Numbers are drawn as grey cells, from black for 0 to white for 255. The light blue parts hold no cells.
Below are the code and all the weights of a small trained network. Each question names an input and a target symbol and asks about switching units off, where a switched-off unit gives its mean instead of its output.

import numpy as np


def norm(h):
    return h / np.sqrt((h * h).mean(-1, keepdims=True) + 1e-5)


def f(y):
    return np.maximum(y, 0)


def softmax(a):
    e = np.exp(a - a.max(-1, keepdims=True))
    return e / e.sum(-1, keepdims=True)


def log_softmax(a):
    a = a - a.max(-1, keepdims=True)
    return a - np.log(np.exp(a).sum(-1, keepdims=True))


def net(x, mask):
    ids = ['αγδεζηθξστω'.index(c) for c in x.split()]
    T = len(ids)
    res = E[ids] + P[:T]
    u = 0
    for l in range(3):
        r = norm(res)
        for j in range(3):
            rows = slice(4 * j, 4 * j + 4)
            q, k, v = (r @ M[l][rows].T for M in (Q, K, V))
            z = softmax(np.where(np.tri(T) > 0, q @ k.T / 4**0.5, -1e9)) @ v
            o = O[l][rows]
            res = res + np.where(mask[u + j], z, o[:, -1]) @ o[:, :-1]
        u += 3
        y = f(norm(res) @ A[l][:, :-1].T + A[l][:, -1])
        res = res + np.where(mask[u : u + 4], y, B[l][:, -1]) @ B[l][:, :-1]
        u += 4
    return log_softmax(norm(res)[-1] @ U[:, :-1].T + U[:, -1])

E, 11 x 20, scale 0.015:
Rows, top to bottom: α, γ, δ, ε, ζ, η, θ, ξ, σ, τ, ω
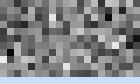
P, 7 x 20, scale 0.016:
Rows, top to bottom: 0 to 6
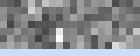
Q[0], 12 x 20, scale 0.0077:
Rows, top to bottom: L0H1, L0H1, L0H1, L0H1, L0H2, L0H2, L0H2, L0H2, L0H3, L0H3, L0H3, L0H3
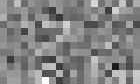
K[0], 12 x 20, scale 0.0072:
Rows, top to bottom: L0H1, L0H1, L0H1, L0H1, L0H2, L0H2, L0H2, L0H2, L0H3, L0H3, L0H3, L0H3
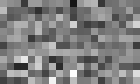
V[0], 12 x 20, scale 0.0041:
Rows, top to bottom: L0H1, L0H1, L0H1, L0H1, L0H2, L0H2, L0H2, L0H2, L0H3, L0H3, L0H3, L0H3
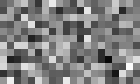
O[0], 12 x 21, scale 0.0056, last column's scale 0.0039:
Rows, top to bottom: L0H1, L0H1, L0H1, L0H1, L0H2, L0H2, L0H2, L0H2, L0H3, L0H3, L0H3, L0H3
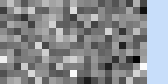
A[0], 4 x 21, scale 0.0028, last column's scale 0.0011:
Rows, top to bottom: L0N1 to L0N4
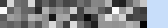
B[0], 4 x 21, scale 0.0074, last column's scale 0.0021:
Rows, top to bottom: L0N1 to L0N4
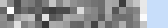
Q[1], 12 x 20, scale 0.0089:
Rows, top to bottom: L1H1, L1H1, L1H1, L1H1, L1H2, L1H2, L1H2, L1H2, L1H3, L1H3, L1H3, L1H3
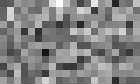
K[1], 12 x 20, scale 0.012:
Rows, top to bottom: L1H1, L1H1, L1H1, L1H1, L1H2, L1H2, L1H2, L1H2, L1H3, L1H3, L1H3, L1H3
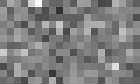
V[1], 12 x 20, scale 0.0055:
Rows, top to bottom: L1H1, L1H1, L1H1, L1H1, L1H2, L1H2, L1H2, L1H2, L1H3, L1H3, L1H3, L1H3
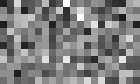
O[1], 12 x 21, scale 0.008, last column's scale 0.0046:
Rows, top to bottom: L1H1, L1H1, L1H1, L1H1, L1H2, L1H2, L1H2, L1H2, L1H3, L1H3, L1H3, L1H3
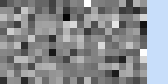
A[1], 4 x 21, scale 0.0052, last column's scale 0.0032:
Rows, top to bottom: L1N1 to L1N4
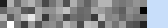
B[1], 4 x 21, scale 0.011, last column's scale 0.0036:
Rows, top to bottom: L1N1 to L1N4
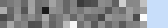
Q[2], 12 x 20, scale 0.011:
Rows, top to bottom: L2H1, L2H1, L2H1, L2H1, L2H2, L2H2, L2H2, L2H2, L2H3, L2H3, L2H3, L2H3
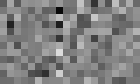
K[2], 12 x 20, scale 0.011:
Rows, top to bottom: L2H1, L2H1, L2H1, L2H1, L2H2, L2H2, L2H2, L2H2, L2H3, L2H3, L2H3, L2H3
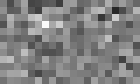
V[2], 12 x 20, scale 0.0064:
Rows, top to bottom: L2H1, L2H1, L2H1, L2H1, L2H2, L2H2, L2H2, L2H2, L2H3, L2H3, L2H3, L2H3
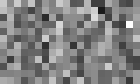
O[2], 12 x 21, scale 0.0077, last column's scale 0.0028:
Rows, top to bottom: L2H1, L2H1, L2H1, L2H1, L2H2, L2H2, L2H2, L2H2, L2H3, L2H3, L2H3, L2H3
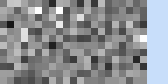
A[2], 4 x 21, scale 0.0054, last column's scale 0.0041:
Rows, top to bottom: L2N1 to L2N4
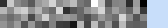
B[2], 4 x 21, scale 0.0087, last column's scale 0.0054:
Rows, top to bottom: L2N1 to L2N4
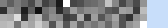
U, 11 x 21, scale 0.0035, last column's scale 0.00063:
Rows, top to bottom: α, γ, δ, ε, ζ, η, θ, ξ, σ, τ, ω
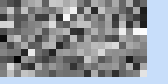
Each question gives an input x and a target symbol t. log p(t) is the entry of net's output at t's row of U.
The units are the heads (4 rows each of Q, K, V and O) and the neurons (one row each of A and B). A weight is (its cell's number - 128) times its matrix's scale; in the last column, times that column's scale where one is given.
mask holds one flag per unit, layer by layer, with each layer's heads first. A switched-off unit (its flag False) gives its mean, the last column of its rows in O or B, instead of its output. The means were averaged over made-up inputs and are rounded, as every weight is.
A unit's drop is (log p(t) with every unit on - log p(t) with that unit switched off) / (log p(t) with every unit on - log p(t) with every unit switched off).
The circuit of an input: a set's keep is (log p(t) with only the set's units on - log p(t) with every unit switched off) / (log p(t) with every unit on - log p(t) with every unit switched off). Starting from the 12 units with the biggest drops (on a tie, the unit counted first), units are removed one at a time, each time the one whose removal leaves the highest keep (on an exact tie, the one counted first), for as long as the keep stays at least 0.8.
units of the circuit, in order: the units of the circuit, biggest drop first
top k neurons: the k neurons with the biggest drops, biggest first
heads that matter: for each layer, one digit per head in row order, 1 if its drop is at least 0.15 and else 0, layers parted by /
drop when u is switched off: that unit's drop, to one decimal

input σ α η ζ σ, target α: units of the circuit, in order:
[L1H1]
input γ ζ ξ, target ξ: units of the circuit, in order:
[L1H2 L0H3]
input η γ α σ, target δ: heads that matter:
000 / 100 / 100
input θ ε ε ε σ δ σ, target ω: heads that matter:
000 / 100 / 000
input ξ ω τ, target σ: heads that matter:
010 / 100 / 100
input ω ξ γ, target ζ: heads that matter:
010 / 100 / 010
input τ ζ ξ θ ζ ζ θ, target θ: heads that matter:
001 / 011 / 000
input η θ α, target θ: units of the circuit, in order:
[L0H3 L1H3]
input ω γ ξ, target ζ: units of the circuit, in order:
[L1H1 L2H2]
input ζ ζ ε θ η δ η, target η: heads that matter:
111 / 011 / 000
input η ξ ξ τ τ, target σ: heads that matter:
000 / 100 / 000
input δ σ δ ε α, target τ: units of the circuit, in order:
[L1H1 L2H1]
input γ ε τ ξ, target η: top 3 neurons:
[L2N2 L0N1 L1N4]
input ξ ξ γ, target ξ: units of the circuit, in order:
[L1H2]
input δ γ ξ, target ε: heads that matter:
000 / 000 / 100
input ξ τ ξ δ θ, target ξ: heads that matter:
000 / 010 / 000
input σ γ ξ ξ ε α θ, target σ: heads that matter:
000 / 100 / 100
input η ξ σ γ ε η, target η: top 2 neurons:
[L0N4 L0N3]
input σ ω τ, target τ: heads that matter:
100 / 100 / 100
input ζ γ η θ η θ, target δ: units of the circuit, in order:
[L2H1]
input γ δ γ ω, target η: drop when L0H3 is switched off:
0.0
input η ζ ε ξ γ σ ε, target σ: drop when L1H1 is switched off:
0.1
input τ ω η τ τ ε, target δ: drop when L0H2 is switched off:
-0.1
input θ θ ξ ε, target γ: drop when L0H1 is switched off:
0.2
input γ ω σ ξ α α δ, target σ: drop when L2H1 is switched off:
0.2
